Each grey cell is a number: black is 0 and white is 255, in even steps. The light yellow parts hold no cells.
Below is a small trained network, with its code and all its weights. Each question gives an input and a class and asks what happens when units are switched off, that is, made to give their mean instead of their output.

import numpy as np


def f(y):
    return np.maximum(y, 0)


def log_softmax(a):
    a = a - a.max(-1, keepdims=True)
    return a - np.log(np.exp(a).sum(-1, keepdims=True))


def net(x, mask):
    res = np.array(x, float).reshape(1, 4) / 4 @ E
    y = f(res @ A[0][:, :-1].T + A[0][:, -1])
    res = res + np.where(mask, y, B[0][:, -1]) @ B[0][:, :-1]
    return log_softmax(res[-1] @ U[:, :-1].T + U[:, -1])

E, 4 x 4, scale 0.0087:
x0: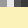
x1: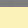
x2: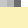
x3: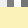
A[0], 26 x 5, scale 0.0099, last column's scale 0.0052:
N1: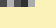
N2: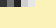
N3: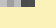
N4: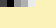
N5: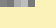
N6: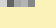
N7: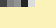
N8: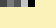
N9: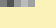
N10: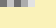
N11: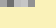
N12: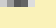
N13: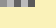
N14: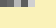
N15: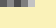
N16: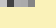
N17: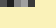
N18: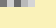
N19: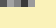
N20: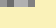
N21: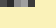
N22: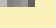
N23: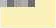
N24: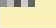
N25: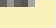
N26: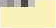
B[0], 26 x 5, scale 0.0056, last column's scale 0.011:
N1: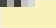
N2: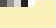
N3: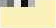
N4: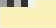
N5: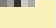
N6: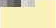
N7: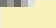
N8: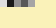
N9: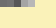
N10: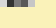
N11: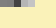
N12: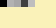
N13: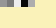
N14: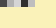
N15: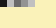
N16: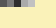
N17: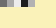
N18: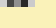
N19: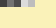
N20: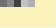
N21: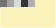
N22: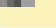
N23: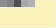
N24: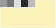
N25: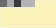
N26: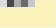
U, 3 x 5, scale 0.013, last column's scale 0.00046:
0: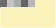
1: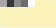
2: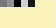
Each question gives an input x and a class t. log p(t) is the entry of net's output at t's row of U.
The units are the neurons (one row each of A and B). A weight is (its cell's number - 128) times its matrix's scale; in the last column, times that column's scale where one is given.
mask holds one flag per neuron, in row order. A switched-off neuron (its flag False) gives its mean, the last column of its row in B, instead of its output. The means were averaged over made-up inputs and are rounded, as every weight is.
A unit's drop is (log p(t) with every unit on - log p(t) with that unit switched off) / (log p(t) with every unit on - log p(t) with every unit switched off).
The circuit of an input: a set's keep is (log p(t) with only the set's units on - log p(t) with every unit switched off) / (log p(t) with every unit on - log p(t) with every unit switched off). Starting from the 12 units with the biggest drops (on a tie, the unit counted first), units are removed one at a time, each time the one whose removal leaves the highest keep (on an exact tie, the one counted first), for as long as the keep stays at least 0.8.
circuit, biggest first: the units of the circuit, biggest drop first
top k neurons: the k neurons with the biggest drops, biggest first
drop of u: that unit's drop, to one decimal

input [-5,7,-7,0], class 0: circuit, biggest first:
(N14, N17)
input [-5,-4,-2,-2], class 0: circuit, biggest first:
(N10, N17)
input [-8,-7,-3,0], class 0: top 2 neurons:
(N17, N21)
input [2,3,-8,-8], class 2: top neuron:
(N1)
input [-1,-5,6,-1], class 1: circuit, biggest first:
(N18, N10)
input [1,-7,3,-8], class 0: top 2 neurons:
(N2, N15)
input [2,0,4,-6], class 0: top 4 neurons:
(N2, N15, N4, N26)
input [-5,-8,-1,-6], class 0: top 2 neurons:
(N2, N17)
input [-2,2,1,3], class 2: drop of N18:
0.1
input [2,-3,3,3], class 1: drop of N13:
0.0
